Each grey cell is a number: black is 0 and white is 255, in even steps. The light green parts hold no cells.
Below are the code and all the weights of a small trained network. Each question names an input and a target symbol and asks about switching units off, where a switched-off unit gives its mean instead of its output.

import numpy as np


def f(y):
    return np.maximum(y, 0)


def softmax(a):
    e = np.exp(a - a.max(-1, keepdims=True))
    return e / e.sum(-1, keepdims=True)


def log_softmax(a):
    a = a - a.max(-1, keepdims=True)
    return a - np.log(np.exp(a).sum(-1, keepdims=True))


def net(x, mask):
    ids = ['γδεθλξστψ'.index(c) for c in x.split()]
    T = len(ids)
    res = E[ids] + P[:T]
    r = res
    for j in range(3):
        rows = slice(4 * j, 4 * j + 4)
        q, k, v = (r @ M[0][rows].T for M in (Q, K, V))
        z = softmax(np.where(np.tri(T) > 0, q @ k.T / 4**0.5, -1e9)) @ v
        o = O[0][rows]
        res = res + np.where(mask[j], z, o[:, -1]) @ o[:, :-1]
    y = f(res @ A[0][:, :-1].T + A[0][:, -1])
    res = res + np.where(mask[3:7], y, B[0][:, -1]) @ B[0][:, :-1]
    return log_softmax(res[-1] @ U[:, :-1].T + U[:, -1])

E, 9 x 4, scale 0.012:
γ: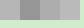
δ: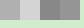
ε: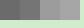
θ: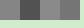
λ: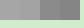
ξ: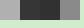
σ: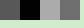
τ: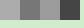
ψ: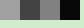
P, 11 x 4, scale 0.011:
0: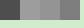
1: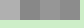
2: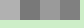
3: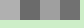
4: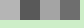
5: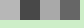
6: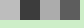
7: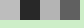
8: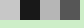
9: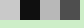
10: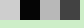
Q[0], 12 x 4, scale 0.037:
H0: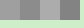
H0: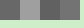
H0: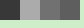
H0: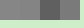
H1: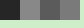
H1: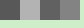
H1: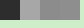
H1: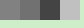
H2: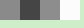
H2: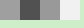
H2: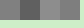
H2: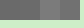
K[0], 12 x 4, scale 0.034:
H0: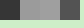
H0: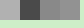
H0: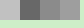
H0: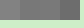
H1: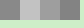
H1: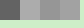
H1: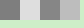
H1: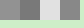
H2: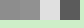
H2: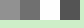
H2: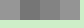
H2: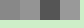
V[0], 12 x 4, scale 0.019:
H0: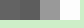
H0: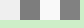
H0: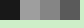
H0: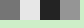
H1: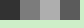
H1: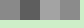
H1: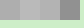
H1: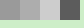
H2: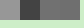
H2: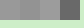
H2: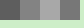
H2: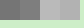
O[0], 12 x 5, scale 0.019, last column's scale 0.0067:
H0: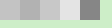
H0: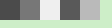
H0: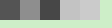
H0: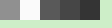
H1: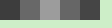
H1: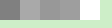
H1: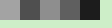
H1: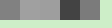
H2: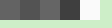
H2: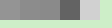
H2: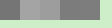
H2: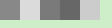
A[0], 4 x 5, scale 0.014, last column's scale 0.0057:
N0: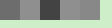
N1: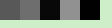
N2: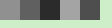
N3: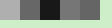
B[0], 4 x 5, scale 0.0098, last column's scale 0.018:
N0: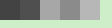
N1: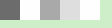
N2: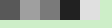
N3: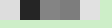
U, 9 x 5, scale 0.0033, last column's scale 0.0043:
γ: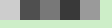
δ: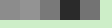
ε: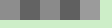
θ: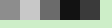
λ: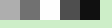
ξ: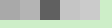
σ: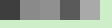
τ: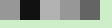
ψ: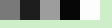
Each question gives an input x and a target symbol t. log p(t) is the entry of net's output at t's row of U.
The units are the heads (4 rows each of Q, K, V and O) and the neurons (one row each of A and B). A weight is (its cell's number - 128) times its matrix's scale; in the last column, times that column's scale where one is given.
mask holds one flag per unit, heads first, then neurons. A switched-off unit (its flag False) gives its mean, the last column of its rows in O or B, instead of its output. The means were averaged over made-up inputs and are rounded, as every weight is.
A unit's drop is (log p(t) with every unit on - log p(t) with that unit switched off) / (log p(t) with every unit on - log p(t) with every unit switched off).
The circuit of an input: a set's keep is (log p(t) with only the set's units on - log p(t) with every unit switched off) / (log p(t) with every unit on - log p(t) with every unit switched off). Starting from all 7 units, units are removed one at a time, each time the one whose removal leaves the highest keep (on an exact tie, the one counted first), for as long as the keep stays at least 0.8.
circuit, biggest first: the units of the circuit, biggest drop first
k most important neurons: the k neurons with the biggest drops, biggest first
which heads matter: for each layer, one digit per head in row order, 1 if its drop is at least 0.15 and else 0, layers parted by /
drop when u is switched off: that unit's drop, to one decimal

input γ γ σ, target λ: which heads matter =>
100
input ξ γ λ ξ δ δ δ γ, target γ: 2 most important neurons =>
N3, N2
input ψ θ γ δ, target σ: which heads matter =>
110
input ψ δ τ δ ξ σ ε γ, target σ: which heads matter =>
110
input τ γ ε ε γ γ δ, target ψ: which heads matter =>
110
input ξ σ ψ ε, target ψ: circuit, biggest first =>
N1, H2
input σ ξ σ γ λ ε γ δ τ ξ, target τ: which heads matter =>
101
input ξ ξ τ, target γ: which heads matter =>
110
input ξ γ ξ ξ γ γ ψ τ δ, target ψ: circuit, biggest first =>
N1
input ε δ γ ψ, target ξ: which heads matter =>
101
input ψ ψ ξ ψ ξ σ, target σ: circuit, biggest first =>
N1, H0
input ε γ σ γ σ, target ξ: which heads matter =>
100
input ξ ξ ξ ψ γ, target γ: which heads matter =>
100
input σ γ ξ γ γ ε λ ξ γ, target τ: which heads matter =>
100
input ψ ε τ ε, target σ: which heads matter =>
110
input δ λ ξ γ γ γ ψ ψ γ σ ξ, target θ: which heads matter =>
110
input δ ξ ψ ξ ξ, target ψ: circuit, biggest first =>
N1
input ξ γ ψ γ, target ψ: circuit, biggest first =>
H2, N1
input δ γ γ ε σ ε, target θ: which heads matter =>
100
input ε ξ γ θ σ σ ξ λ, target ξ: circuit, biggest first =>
H0
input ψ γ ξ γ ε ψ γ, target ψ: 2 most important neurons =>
N3, N2
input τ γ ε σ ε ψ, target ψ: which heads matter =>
100
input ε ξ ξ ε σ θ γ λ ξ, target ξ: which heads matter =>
110
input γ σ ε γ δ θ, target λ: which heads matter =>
100
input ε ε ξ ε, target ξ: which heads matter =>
100
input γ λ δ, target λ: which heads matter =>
110
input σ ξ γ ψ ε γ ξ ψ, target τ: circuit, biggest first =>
H0
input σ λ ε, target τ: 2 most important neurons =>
N1, N2
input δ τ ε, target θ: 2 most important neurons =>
N3, N0
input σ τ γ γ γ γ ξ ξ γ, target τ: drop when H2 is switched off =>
-0.1
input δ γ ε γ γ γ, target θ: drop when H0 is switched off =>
0.8
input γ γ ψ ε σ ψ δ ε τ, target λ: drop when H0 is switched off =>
1.0
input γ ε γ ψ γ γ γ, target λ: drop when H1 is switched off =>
0.1
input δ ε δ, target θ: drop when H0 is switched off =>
1.0
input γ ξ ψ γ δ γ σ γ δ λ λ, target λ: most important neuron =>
N2
